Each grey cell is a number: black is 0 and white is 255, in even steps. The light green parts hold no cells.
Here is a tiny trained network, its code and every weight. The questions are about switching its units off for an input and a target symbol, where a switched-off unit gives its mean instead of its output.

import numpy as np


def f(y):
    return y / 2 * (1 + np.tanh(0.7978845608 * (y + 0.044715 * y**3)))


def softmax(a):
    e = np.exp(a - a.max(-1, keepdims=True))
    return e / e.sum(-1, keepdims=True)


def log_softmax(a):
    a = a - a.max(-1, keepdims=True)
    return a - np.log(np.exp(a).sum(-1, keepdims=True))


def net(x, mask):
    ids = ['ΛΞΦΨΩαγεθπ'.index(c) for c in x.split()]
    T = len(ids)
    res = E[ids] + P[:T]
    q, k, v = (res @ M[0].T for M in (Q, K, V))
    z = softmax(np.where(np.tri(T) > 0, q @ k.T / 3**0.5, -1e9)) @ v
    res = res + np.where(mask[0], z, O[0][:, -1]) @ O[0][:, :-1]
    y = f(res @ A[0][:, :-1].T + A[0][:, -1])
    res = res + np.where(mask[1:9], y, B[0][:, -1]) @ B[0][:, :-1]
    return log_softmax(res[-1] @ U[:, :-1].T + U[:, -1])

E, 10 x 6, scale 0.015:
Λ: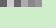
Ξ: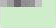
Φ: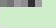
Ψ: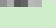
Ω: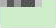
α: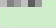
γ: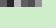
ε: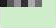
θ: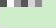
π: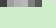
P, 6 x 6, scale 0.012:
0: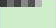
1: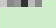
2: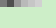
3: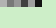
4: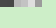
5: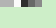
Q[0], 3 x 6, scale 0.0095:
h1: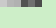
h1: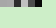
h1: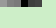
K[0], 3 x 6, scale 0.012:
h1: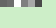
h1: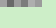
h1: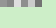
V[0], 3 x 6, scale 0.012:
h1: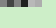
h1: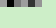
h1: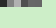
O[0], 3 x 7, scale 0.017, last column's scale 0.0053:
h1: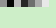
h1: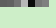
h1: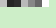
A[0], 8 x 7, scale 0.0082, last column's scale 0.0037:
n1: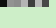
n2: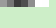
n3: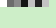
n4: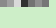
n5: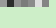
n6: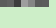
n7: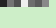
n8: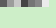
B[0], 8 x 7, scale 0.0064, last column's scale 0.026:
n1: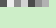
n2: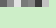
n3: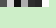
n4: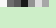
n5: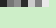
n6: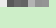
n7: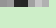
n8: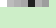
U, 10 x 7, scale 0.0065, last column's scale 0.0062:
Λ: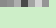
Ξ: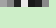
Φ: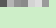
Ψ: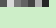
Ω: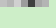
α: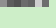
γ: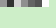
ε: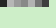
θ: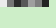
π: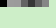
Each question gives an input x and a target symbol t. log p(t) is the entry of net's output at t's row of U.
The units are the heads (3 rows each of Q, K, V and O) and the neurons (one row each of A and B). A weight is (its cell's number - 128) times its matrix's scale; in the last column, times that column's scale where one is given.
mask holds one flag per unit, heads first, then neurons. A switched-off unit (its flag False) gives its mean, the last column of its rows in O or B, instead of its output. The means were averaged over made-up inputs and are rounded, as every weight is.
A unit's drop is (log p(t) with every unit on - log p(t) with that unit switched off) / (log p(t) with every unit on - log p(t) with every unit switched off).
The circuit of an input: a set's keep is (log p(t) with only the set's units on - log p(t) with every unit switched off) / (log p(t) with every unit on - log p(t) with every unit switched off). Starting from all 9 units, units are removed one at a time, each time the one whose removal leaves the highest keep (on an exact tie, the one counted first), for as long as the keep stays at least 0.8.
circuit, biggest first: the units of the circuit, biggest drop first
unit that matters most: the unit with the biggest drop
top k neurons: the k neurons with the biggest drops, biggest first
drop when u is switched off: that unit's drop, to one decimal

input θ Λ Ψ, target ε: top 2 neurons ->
(n3, n2)
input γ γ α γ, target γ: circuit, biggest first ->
(h1, n3)
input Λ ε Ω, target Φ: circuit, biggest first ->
(h1)
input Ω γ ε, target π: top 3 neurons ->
(n1, n4, n5)
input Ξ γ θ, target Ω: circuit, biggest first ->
(h1, n8, n5)
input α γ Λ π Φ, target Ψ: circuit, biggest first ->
(h1, n7)
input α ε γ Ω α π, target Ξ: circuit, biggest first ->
(h1, n5)
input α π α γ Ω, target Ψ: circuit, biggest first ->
(h1, n7)
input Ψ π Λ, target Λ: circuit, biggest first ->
(h1, n3)
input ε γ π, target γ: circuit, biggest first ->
(h1, n7)
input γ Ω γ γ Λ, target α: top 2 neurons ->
(n3, n7)
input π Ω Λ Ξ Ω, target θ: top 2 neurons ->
(n3, n7)
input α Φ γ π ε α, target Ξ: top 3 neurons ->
(n3, n4, n7)
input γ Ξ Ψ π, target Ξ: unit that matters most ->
n5
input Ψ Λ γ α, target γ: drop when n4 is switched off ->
0.0
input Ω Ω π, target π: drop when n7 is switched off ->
-0.1
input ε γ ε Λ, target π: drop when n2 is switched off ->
0.0
